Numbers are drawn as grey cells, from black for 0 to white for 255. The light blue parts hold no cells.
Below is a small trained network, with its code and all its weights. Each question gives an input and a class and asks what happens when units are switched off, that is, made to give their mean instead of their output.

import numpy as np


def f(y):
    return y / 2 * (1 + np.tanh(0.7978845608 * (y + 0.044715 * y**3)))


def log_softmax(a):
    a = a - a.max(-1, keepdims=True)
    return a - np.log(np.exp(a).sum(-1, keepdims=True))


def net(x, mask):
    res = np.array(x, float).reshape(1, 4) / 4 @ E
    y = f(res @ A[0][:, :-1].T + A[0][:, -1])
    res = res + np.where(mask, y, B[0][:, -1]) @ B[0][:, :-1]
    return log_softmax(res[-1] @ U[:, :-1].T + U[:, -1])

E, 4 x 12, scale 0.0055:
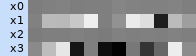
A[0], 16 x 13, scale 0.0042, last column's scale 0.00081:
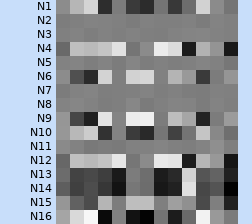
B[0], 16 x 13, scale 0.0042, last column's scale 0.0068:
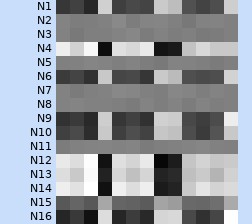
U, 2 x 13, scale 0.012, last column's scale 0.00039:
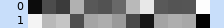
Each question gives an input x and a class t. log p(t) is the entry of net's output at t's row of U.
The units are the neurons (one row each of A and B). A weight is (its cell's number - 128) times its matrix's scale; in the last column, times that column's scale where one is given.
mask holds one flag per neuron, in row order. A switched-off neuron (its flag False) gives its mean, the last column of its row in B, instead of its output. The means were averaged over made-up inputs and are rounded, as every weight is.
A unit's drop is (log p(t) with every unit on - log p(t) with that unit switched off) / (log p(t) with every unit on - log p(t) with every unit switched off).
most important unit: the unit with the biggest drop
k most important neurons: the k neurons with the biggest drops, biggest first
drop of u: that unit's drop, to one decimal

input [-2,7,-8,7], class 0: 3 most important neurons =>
(N16, N1, N10)
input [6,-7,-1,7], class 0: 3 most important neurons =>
(N16, N1, N10)
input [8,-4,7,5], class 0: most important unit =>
N16
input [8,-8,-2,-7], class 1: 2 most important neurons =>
(N14, N13)
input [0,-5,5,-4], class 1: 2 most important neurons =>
(N14, N16)
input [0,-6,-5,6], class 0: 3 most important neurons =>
(N16, N1, N10)
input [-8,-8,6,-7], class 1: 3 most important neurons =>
(N14, N13, N16)
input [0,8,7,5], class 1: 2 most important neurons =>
(N12, N4)
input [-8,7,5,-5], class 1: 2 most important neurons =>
(N12, N4)
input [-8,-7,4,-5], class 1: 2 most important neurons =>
(N14, N13)
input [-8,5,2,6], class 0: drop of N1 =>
0.1
